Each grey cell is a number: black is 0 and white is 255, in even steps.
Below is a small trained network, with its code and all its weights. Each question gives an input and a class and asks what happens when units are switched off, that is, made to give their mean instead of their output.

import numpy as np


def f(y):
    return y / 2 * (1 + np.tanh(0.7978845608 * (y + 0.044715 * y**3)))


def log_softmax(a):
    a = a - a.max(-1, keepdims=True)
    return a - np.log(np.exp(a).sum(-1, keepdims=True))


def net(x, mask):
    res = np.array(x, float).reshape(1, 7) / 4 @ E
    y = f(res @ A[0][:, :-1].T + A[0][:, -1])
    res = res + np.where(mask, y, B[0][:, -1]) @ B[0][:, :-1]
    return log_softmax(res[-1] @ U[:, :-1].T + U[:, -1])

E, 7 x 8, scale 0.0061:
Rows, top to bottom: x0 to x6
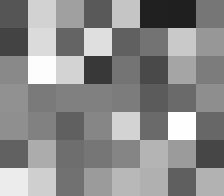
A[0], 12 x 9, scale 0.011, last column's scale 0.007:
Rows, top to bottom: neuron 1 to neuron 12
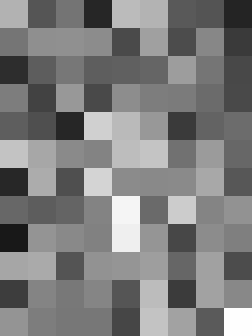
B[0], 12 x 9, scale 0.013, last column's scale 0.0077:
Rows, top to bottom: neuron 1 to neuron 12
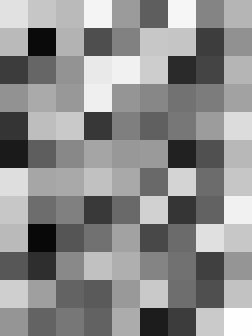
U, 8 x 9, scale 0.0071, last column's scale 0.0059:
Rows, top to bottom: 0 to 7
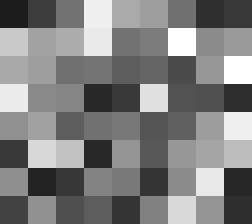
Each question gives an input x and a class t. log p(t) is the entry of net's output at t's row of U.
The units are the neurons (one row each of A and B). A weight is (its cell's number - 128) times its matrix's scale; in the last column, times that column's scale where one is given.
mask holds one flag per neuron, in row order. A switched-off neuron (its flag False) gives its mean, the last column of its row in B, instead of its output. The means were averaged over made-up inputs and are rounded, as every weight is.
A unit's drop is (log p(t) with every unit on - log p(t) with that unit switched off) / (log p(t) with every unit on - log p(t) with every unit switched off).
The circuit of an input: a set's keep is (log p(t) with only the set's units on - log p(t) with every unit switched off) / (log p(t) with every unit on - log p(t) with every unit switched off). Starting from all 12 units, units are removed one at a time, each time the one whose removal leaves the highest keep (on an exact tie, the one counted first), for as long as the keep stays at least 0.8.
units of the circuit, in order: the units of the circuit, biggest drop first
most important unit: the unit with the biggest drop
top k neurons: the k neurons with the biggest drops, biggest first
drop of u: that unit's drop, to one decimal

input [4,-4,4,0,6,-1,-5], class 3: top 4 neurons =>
(neuron 8; neuron 12; neuron 5; neuron 6)
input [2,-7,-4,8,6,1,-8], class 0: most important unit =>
neuron 3
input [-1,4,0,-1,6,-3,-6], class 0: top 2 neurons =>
(neuron 3; neuron 11)
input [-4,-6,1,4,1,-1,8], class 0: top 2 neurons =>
(neuron 6; neuron 10)
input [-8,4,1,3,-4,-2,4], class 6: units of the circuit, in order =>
(neuron 12; neuron 8)
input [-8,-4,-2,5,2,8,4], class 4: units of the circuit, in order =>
(neuron 9; neuron 12)
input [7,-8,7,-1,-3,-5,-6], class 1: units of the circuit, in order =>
(neuron 1; neuron 4; neuron 12)
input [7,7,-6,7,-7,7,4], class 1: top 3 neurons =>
(neuron 7; neuron 8; neuron 12)
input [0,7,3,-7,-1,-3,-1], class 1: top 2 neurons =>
(neuron 7; neuron 5)
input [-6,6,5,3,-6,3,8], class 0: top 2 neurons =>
(neuron 6; neuron 10)
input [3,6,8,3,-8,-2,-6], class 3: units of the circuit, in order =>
(neuron 11; neuron 2)
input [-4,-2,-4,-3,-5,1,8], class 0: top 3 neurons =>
(neuron 6; neuron 10; neuron 8)
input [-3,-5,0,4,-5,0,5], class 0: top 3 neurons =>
(neuron 6; neuron 8; neuron 10)
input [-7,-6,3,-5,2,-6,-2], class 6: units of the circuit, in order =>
(neuron 12)
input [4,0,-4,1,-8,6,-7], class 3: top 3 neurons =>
(neuron 11; neuron 2; neuron 6)
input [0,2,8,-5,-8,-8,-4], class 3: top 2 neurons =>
(neuron 2; neuron 11)
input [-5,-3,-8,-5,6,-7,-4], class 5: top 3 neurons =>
(neuron 5; neuron 11; neuron 9)
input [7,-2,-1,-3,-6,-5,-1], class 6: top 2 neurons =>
(neuron 9; neuron 8)
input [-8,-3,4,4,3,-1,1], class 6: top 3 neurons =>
(neuron 12; neuron 5; neuron 11)
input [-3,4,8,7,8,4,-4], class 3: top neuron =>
(neuron 8)
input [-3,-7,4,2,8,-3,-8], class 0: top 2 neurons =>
(neuron 3; neuron 4)
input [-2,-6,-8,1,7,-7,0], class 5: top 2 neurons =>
(neuron 5; neuron 11)
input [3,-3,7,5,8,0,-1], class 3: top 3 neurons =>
(neuron 8; neuron 12; neuron 5)
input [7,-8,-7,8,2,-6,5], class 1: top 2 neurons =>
(neuron 1; neuron 12)
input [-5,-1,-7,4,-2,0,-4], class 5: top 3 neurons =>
(neuron 5; neuron 9; neuron 8)
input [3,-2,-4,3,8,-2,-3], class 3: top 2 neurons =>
(neuron 8; neuron 12)
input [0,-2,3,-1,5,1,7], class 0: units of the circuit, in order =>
(neuron 6)
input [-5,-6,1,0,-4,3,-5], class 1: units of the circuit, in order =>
(neuron 1; neuron 8)
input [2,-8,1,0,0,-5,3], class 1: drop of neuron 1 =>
0.5
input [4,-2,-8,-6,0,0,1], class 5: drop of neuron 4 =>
0.0
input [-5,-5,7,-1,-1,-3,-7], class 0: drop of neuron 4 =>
0.2
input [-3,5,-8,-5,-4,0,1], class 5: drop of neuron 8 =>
0.1
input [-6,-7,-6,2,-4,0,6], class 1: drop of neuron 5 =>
-0.1
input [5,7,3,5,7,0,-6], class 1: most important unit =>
neuron 7
